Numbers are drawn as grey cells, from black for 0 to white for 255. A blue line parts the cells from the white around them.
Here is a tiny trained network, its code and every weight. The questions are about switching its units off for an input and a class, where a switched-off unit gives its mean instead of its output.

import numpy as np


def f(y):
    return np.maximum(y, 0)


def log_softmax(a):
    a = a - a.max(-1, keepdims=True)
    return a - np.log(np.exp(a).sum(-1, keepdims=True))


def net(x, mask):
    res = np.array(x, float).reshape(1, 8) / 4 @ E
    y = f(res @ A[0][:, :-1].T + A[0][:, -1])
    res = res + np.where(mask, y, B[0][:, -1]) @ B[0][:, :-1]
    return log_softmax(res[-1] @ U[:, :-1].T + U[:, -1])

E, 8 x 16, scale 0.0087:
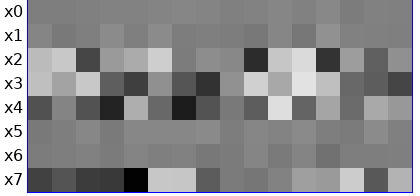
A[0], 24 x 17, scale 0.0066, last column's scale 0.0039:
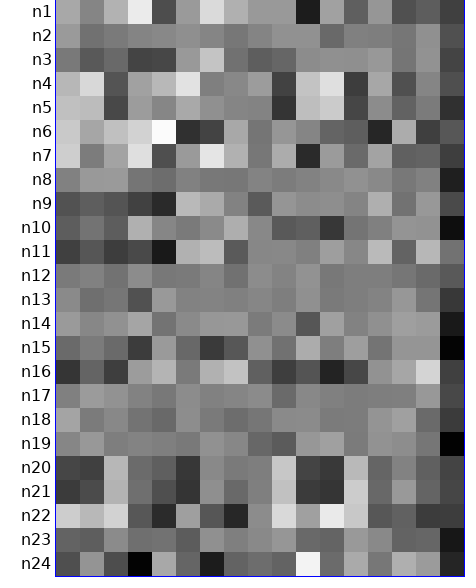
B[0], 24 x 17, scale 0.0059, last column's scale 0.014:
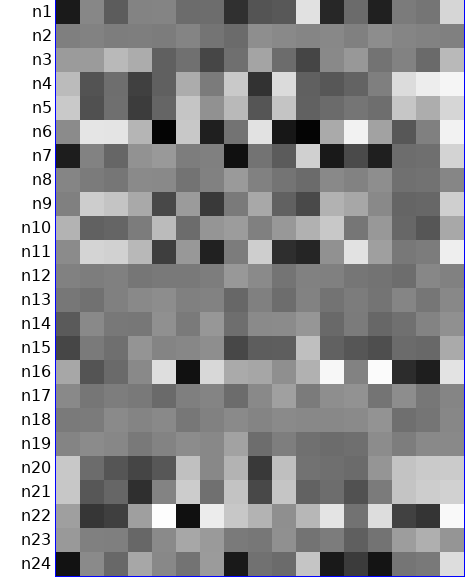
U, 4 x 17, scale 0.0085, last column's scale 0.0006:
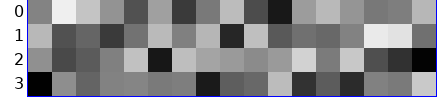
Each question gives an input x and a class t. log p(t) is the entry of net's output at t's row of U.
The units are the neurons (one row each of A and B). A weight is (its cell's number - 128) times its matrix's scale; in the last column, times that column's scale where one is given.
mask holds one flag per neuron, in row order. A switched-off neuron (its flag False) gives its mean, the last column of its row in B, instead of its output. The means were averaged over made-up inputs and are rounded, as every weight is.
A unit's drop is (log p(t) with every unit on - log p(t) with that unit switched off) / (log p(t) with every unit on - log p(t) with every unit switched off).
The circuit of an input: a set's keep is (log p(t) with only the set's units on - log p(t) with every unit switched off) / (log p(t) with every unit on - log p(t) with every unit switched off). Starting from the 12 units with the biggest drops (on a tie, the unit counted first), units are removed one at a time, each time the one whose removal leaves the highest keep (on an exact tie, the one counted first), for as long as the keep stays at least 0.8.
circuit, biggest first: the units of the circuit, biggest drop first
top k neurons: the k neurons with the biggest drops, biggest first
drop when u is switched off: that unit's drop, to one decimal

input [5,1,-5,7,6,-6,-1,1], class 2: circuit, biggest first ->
n22
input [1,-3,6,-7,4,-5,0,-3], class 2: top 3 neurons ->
n16, n21, n20
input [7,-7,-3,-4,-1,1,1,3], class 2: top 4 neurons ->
n6, n16, n4, n5
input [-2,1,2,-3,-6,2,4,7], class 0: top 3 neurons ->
n11, n9, n24
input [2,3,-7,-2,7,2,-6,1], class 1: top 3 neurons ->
n21, n20, n7
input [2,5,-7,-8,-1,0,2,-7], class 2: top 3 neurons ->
n16, n10, n11
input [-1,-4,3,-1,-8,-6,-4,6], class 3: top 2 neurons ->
n7, n1
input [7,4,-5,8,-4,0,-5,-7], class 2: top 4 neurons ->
n22, n11, n9, n3
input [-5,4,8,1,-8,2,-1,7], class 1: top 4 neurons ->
n4, n5, n6, n24
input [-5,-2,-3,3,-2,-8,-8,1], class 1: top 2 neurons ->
n16, n21
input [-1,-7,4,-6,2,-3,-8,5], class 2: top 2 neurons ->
n16, n6
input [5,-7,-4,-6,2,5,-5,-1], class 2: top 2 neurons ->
n16, n4
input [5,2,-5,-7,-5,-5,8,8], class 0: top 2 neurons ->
n11, n22
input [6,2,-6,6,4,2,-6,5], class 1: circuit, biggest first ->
n21
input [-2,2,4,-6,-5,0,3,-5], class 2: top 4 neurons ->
n16, n11, n10, n9
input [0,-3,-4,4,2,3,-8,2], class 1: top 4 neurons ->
n16, n21, n20, n6
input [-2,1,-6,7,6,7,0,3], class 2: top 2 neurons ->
n22, n4
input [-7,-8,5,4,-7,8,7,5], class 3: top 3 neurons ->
n7, n1, n6
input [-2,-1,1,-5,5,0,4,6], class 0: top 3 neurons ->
n11, n22, n9
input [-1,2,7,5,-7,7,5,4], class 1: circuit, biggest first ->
n4
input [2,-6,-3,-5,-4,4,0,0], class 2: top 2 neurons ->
n16, n4
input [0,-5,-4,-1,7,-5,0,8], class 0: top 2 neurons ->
n11, n9
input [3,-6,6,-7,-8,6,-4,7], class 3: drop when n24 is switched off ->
-0.1
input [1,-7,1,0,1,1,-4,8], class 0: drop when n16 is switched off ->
0.0
